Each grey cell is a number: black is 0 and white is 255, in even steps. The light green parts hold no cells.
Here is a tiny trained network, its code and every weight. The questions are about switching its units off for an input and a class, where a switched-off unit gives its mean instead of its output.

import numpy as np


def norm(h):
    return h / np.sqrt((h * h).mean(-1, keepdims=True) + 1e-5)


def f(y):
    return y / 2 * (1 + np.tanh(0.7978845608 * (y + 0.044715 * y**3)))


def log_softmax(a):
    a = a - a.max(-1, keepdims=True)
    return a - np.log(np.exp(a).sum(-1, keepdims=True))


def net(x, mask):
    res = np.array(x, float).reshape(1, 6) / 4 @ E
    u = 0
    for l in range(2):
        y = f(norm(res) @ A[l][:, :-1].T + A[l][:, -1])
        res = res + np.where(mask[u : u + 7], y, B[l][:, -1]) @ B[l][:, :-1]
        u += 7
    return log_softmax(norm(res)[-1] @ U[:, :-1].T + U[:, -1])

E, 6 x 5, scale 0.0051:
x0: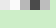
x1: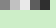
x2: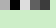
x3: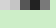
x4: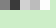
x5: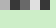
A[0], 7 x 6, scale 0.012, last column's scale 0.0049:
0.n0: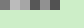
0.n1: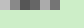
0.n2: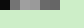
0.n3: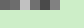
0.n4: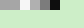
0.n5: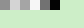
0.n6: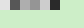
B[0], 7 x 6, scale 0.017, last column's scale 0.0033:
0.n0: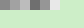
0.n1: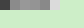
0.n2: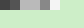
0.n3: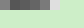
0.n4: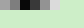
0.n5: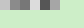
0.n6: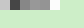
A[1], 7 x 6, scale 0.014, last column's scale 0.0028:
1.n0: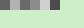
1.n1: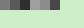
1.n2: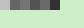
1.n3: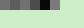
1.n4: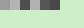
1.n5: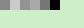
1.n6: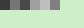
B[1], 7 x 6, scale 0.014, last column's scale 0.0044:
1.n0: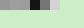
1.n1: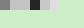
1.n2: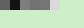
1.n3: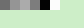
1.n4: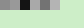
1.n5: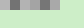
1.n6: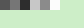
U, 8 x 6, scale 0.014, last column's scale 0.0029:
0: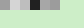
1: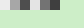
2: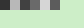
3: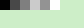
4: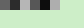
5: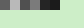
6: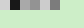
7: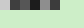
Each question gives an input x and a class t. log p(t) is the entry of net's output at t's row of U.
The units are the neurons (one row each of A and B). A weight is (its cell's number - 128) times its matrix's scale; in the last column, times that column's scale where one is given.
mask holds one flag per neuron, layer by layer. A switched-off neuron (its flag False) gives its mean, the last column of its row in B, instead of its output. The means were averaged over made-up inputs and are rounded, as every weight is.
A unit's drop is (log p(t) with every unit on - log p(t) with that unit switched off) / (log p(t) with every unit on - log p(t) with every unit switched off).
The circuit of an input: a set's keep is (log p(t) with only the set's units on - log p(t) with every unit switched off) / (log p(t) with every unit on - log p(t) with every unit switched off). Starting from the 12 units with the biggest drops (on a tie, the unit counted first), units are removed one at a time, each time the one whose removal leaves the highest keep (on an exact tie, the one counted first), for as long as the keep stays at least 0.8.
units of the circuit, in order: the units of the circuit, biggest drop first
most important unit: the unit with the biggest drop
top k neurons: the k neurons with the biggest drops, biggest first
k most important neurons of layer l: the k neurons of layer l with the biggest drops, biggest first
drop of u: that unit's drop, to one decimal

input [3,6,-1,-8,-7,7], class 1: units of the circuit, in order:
[0.n5]
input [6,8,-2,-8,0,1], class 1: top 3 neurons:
[0.n5, 1.n4, 1.n0]
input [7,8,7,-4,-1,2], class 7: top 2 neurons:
[0.n4, 0.n2]
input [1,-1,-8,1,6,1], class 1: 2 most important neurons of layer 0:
[0.n5, 0.n4]
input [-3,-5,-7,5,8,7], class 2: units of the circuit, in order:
[1.n1, 1.n6]
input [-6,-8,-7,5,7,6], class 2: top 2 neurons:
[1.n1, 1.n6]
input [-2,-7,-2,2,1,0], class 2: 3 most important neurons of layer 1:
[1.n6, 1.n1, 1.n0]
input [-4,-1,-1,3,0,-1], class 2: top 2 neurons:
[1.n1, 0.n0]
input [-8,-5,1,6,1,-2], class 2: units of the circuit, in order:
[1.n1, 1.n6]
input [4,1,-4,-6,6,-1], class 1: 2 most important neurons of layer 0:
[0.n5, 0.n3]
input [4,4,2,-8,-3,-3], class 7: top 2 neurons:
[0.n4, 1.n1]
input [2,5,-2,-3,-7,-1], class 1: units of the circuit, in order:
[1.n5, 1.n4]
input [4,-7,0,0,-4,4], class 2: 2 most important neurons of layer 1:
[1.n6, 1.n0]
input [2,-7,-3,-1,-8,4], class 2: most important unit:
1.n1
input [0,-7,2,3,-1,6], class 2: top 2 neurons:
[1.n1, 0.n1]
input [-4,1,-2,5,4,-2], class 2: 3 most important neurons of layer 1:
[1.n6, 1.n0, 1.n3]
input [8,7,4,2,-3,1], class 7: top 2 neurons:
[0.n4, 1.n2]
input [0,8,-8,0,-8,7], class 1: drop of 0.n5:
0.2
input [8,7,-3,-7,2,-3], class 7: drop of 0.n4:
0.7
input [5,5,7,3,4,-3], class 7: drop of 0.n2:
0.1
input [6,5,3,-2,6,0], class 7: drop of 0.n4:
0.7
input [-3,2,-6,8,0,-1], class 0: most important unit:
1.n0
